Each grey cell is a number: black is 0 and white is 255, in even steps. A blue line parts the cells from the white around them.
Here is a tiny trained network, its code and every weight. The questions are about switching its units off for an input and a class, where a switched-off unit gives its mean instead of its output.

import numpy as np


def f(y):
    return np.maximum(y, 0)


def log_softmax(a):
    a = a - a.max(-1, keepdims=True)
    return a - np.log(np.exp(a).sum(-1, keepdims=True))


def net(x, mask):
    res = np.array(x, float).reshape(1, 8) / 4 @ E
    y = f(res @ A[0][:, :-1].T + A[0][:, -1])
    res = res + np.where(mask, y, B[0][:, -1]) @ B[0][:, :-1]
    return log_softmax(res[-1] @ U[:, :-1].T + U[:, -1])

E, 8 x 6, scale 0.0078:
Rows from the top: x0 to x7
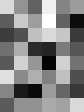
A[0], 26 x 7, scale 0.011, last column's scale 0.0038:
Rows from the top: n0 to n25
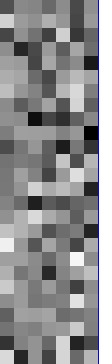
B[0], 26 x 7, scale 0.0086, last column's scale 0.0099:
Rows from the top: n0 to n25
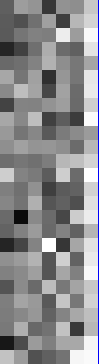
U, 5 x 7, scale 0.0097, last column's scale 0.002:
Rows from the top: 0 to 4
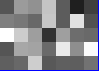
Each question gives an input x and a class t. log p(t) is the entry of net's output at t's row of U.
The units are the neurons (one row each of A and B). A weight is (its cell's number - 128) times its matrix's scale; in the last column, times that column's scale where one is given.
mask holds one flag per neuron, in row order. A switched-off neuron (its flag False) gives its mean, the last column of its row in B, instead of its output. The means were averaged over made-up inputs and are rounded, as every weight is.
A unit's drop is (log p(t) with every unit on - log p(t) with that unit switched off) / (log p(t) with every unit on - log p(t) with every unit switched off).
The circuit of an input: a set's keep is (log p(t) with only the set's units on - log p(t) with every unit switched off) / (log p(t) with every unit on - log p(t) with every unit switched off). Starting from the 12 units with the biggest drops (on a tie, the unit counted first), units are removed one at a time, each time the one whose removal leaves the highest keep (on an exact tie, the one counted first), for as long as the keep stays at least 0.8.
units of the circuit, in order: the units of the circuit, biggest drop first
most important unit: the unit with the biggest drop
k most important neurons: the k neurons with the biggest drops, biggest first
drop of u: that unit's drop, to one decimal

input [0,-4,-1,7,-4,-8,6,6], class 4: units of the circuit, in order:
n8
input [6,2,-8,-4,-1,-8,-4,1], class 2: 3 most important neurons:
n24, n2, n17
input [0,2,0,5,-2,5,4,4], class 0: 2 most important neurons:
n15, n25
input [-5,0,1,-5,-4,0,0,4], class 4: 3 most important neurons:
n2, n25, n17
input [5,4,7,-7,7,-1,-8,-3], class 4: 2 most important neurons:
n13, n15
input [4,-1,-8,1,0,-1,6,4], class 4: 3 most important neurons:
n3, n17, n8
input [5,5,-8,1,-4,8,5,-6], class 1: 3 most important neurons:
n1, n17, n20
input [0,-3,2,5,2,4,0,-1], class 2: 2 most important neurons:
n25, n3
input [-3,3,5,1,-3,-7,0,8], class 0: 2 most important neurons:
n2, n25
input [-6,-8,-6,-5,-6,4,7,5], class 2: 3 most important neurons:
n25, n24, n17
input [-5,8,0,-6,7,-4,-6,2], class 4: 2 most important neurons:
n15, n13
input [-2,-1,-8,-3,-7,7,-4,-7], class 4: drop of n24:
-0.1
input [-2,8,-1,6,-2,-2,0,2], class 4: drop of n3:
0.2
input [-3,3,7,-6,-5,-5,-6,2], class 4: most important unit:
n13
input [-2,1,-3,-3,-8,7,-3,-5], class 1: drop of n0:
0.0
